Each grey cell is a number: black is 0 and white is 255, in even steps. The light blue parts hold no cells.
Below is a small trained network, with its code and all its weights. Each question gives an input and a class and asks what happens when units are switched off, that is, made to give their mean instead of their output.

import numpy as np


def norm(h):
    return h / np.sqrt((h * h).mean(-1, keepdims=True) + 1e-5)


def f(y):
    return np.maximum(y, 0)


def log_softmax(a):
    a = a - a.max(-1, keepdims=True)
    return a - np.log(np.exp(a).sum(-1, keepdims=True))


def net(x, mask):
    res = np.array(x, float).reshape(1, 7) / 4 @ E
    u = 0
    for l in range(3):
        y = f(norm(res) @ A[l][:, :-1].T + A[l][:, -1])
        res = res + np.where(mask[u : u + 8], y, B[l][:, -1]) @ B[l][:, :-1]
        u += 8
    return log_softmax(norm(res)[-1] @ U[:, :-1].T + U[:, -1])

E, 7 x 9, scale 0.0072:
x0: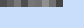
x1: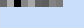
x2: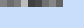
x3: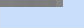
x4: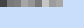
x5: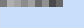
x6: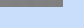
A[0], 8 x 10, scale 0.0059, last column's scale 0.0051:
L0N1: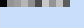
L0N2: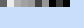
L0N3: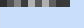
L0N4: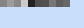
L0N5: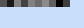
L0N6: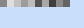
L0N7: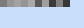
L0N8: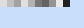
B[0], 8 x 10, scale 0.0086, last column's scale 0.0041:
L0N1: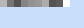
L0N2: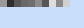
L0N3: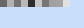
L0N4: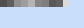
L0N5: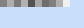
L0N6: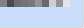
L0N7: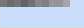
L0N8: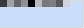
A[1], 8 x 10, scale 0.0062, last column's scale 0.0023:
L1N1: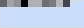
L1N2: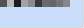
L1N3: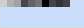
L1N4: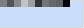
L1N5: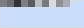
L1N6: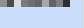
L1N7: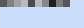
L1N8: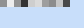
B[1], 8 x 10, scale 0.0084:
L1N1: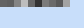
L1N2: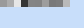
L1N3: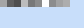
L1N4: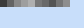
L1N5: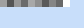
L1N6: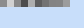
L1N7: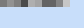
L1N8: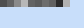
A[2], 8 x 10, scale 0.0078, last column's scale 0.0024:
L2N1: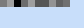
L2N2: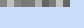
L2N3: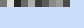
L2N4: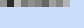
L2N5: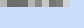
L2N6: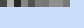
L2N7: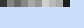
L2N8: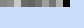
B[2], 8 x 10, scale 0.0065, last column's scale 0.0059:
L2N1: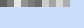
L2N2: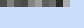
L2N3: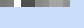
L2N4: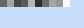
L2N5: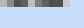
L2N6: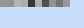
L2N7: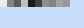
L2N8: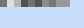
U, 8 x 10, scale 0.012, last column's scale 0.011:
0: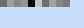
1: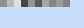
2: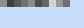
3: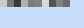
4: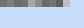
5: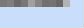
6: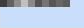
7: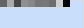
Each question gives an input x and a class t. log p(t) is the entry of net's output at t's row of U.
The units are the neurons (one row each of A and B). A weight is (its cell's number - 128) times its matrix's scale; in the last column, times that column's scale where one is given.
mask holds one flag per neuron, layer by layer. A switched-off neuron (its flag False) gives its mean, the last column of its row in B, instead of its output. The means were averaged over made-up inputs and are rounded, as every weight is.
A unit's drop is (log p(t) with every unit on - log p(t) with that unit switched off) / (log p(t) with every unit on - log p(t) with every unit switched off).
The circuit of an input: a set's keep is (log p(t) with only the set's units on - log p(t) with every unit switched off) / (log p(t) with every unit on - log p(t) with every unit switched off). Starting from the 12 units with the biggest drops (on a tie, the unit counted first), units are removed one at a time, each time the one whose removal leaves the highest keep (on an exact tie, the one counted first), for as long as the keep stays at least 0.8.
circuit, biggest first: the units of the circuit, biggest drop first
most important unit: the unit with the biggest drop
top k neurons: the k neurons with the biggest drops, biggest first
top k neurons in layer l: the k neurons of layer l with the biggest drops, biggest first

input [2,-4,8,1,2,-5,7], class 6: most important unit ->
L0N4
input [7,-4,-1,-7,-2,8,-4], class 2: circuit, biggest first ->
(L0N2, L0N6)
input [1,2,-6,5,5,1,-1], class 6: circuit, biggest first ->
(L1N8, L1N1)
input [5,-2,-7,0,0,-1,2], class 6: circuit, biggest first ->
(L1N8, L1N1)
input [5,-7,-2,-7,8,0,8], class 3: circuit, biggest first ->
(L0N1, L2N7)
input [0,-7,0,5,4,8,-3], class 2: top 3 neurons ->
(L0N6, L0N2, L1N2)
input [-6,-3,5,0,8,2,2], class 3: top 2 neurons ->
(L0N1, L0N3)
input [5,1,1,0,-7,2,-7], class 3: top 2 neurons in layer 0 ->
(L0N8, L0N6)
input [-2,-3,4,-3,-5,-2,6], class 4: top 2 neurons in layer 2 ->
(L2N5, L2N7)
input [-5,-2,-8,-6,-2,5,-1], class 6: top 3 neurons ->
(L1N8, L1N1, L0N3)
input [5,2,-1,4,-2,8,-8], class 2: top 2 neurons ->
(L0N2, L1N5)
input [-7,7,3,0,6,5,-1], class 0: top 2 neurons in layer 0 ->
(L0N8, L0N6)
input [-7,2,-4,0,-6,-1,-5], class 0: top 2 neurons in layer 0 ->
(L0N8, L0N1)
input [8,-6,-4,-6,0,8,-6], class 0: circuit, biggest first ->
(L0N3, L0N5)
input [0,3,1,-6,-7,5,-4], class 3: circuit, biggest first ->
(L1N3)
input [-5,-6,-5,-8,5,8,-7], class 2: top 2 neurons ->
(L0N6, L1N2)
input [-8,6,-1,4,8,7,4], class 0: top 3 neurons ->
(L0N8, L1N3, L2N6)
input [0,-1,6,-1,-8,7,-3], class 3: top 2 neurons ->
(L1N3, L1N5)
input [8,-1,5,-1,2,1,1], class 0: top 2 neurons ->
(L0N3, L0N5)
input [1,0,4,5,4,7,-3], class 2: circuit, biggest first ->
(L0N2)
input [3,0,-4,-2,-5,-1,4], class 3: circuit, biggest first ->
(L1N3, L0N6)
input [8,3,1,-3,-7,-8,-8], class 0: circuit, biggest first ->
(L0N5, L2N6)
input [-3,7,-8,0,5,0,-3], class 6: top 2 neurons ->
(L1N8, L1N1)
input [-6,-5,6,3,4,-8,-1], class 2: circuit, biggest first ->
(L2N4, L0N3)
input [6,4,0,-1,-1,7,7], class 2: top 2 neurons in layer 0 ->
(L0N2, L0N8)
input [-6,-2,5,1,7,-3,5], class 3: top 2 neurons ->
(L0N1, L0N3)
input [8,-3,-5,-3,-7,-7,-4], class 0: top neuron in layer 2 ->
(L2N5)
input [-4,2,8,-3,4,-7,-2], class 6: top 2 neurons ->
(L0N4, L1N4)
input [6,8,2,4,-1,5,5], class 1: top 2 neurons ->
(L1N2, L0N8)
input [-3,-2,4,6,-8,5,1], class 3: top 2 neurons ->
(L1N3, L1N5)
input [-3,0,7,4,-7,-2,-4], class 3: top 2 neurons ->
(L1N3, L1N5)
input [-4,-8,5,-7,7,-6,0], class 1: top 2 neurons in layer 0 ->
(L0N2, L0N6)
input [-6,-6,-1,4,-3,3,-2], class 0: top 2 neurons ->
(L0N8, L1N2)
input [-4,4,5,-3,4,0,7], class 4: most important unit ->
L1N2
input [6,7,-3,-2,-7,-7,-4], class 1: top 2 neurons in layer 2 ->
(L2N1, L2N3)
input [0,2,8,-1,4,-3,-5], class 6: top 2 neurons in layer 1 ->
(L1N4, L1N5)
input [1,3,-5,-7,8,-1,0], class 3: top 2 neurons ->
(L2N7, L0N1)
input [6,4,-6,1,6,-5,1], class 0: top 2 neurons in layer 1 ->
(L1N3, L1N8)
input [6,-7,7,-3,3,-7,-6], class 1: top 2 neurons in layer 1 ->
(L1N6, L1N8)
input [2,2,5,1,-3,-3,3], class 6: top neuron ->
(L0N4)
